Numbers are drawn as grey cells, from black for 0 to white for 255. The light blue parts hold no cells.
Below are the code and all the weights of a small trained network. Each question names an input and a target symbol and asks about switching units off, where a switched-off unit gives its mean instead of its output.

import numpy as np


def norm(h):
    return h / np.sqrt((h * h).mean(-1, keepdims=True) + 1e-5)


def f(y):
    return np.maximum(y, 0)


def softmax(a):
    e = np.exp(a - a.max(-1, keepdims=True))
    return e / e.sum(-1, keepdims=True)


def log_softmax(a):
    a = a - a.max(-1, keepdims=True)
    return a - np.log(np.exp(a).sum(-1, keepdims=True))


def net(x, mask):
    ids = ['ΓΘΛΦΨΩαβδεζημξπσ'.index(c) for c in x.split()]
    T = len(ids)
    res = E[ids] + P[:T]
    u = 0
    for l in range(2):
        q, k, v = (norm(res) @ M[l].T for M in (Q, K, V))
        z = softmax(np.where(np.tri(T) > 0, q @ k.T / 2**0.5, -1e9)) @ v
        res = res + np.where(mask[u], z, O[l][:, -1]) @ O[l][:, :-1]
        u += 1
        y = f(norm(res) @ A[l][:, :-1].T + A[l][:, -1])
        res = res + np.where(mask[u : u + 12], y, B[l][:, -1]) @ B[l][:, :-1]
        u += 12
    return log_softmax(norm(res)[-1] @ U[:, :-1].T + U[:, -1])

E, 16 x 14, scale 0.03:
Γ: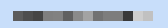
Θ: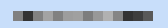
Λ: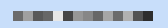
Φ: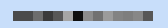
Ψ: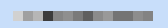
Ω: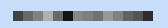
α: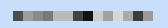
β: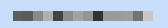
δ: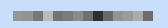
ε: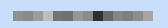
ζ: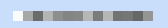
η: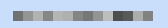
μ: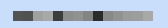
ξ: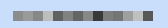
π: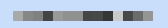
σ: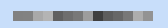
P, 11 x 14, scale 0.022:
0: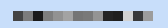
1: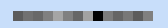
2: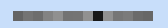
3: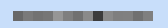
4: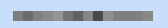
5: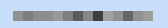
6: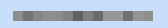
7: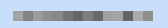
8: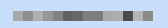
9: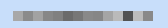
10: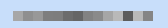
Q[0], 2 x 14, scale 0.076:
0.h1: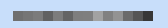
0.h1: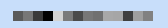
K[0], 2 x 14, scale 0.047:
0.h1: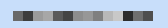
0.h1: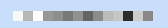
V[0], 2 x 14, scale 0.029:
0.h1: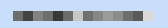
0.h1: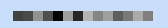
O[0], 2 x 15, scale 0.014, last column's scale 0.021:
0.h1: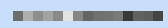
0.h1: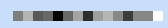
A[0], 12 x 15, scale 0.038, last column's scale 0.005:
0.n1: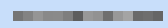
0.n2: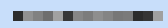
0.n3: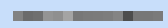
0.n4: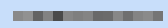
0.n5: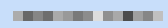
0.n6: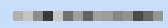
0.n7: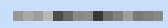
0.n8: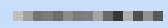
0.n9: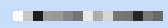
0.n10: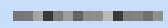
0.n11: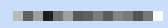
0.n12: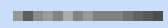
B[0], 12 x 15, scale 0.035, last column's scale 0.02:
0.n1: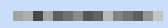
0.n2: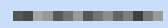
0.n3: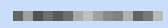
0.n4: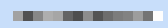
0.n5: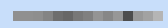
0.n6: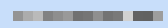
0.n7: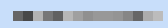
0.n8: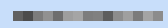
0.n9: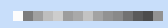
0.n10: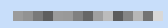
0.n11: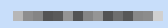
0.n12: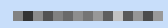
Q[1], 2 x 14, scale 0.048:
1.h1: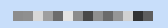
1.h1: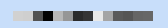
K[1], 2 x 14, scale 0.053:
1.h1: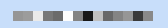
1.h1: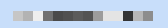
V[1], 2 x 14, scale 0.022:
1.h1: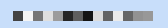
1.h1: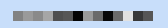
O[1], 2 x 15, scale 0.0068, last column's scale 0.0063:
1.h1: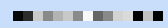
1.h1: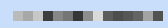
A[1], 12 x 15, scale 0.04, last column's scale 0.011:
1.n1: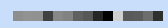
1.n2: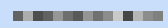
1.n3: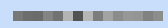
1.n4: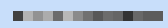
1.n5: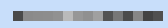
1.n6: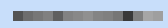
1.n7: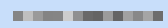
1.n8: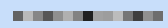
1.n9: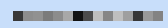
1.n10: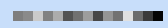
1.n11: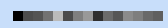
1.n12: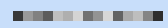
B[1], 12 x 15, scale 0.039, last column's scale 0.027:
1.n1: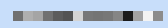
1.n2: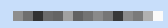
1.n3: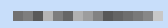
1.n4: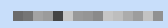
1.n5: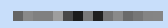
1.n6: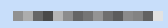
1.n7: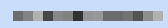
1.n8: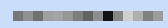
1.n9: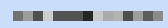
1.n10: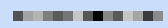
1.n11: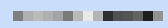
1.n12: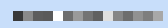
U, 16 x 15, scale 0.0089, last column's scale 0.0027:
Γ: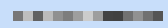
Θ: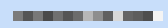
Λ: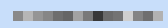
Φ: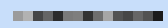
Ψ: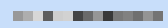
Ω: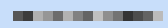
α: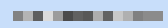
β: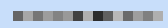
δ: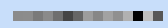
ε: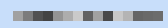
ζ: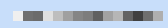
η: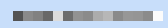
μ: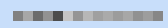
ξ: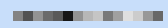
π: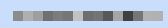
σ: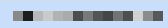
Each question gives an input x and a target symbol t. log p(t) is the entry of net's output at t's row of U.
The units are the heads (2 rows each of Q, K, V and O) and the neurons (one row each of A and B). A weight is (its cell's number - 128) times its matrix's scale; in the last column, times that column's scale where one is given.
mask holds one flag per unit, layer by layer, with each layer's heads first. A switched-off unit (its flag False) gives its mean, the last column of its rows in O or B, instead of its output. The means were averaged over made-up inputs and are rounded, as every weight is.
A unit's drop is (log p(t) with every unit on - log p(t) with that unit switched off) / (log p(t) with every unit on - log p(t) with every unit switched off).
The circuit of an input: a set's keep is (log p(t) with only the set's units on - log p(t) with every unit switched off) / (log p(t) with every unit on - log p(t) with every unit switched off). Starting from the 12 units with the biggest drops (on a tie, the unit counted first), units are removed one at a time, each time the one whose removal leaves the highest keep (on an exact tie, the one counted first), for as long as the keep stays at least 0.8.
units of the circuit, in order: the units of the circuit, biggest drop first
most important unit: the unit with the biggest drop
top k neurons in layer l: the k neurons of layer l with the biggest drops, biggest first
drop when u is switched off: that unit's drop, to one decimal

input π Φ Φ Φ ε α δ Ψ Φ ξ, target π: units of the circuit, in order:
[0.n12 0.h1 1.n1]
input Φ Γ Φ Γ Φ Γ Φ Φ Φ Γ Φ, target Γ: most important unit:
1.n3
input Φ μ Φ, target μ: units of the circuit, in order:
[0.h1 1.n4]
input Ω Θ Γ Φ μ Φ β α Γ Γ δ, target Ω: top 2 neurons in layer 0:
[0.n7 0.n10]
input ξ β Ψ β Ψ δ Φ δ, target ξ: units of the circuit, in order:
[0.h1 1.n2]
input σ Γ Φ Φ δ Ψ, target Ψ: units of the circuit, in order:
[0.n6 1.n7]
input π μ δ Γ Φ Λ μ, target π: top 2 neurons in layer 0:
[0.n12 0.n10]
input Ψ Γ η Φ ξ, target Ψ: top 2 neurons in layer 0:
[0.n7 0.n4]
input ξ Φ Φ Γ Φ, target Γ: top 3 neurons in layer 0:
[0.n3 0.n4 0.n1]
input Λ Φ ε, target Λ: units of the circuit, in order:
[0.h1 1.n10]
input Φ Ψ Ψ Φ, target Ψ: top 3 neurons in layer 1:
[1.n7 1.n8 1.n2]
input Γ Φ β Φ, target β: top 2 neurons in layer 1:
[1.n5 1.n4]
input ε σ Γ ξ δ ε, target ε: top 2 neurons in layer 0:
[0.n7 0.n12]
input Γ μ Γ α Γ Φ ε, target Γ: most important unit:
0.h1
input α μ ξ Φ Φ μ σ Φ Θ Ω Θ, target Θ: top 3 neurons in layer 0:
[0.n12 0.n3 0.n9]
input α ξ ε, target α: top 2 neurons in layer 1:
[1.n9 1.n8]
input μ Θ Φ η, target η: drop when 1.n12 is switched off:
0.2
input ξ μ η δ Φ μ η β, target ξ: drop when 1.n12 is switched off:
0.1
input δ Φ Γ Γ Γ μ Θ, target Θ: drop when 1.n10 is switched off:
0.0
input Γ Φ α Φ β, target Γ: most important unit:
0.h1
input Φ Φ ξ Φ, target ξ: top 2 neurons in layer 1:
[1.n6 1.n2]
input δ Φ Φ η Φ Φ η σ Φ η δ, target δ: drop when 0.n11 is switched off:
0.1
